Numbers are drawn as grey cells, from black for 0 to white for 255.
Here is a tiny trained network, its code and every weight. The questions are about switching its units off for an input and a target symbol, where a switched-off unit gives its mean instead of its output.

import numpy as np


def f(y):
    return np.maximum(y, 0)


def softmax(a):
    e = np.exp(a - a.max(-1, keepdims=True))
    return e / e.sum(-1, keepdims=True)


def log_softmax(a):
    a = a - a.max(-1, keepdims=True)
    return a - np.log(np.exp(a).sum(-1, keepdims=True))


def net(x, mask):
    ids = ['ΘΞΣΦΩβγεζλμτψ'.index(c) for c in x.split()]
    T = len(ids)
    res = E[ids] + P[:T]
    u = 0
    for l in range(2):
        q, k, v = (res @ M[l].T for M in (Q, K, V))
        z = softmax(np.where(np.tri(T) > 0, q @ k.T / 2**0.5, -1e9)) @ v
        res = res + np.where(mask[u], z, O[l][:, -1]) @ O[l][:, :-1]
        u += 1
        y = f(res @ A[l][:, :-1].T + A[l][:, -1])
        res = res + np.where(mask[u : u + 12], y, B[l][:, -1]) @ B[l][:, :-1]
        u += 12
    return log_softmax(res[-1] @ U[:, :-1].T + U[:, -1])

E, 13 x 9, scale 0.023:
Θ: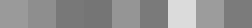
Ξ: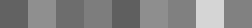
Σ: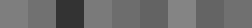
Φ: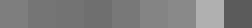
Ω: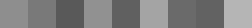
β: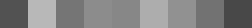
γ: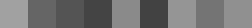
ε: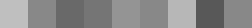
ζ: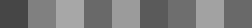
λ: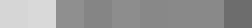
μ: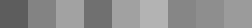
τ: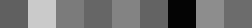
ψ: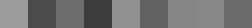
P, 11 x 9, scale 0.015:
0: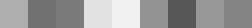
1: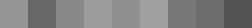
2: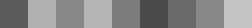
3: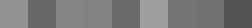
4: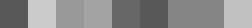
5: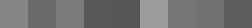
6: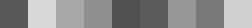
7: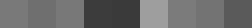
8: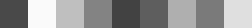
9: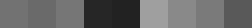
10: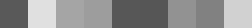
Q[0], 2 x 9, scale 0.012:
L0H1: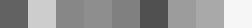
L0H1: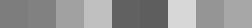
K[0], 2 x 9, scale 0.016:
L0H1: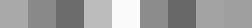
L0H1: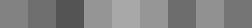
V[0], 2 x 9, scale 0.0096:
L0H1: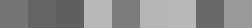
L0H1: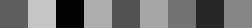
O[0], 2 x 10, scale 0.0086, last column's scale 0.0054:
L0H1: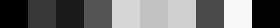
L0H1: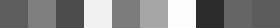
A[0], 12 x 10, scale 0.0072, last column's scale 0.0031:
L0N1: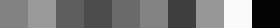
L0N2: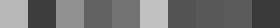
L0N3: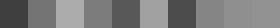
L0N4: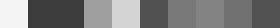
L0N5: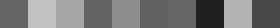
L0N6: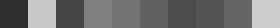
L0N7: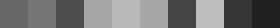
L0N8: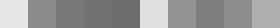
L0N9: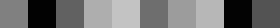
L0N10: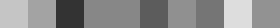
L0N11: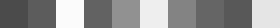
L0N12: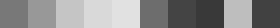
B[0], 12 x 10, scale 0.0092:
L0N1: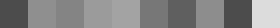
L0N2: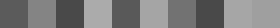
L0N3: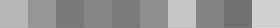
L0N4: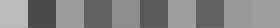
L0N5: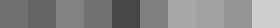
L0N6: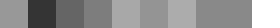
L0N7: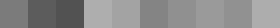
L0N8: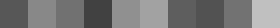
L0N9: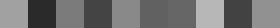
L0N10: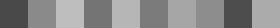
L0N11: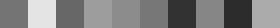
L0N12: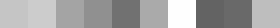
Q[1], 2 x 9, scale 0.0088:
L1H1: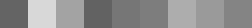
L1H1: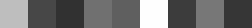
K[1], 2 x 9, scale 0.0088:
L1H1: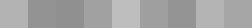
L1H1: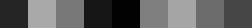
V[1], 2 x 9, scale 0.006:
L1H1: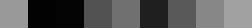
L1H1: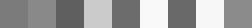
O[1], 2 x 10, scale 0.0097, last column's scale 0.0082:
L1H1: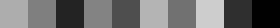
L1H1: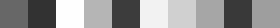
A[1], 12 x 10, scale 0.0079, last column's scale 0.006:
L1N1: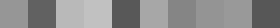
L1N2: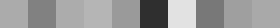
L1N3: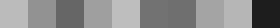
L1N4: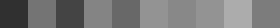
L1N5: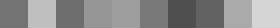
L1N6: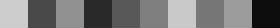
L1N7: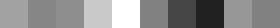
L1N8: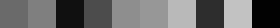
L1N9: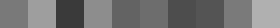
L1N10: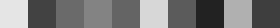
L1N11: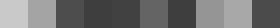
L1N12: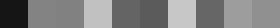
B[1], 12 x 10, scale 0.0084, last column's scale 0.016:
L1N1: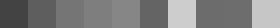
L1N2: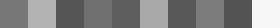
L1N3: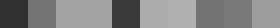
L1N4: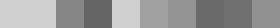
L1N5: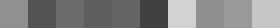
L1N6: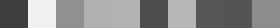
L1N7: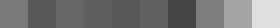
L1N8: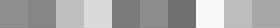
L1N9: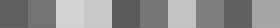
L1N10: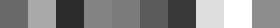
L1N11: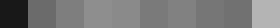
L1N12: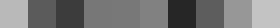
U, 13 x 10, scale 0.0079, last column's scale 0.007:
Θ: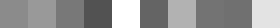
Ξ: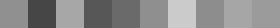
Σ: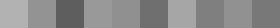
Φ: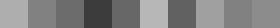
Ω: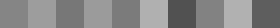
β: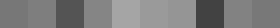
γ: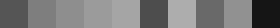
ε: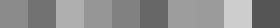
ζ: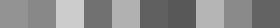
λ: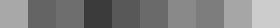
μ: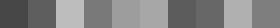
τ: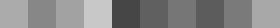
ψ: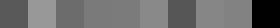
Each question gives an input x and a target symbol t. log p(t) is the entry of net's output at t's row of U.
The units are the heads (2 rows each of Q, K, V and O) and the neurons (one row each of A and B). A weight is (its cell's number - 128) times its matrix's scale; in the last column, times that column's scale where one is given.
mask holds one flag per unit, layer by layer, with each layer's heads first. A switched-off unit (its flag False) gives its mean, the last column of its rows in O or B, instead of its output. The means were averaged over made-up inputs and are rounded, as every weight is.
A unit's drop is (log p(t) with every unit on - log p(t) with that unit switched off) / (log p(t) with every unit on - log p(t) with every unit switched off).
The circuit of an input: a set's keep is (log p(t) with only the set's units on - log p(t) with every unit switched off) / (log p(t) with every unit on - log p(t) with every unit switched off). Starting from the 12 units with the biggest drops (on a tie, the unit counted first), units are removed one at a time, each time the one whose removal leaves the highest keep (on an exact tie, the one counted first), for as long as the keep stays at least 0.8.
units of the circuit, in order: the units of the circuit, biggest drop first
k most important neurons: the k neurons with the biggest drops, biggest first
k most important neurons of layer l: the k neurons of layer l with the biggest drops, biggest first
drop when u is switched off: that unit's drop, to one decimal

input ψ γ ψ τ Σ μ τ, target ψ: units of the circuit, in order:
(L1H1; L1N11; L0N4)
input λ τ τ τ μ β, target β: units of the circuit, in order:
(L0H1)
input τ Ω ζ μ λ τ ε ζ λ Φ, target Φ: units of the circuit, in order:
(L1H1; L0N12)
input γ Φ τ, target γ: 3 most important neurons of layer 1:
(L1N11; L1N9; L1N3)
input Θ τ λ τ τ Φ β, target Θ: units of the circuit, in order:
(L0H1; L1N4; L1N7)
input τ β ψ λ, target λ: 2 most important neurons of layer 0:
(L0N6; L0N8)
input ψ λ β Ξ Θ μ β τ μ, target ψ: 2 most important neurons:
(L1N11; L0N4)
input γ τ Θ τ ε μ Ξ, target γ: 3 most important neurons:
(L1N11; L0N4; L1N9)
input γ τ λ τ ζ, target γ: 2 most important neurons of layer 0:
(L0N4; L0N10)
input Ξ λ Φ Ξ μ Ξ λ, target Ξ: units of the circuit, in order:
(L1H1; L1N1)
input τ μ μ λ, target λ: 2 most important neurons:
(L1N7; L0N8)
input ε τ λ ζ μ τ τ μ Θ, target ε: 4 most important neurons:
(L1N8; L0N4; L1N5; L0N12)
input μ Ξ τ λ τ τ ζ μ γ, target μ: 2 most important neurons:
(L0N12; L0N1)
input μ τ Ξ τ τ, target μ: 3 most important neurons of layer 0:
(L0N1; L0N12; L0N11)
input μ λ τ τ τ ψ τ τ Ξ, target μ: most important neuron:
(L0N12)
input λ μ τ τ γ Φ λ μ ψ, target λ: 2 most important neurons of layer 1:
(L1N5; L1N12)
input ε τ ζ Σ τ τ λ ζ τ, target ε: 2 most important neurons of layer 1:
(L1N8; L1N5)
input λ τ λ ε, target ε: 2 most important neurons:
(L1N8; L0N8)
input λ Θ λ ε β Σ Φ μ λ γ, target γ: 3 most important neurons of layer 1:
(L1N11; L1N6; L1N9)
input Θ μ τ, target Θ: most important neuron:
(L0N1)
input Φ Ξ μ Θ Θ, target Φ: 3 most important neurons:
(L0N4; L0N9; L0N7)
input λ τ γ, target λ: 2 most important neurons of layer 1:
(L1N7; L1N5)
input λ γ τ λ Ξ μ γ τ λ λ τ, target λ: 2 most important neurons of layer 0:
(L0N12; L0N4)
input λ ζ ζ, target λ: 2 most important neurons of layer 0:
(L0N4; L0N12)
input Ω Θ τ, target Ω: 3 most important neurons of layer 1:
(L1N8; L1N12; L1N2)
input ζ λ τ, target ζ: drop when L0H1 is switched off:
1.6
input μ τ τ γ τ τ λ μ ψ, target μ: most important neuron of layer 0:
(L0N12)
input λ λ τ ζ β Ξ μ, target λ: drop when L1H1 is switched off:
0.8
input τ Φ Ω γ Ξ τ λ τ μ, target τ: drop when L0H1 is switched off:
0.3
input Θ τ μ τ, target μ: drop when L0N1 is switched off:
0.2
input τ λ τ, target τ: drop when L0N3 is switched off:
0.0
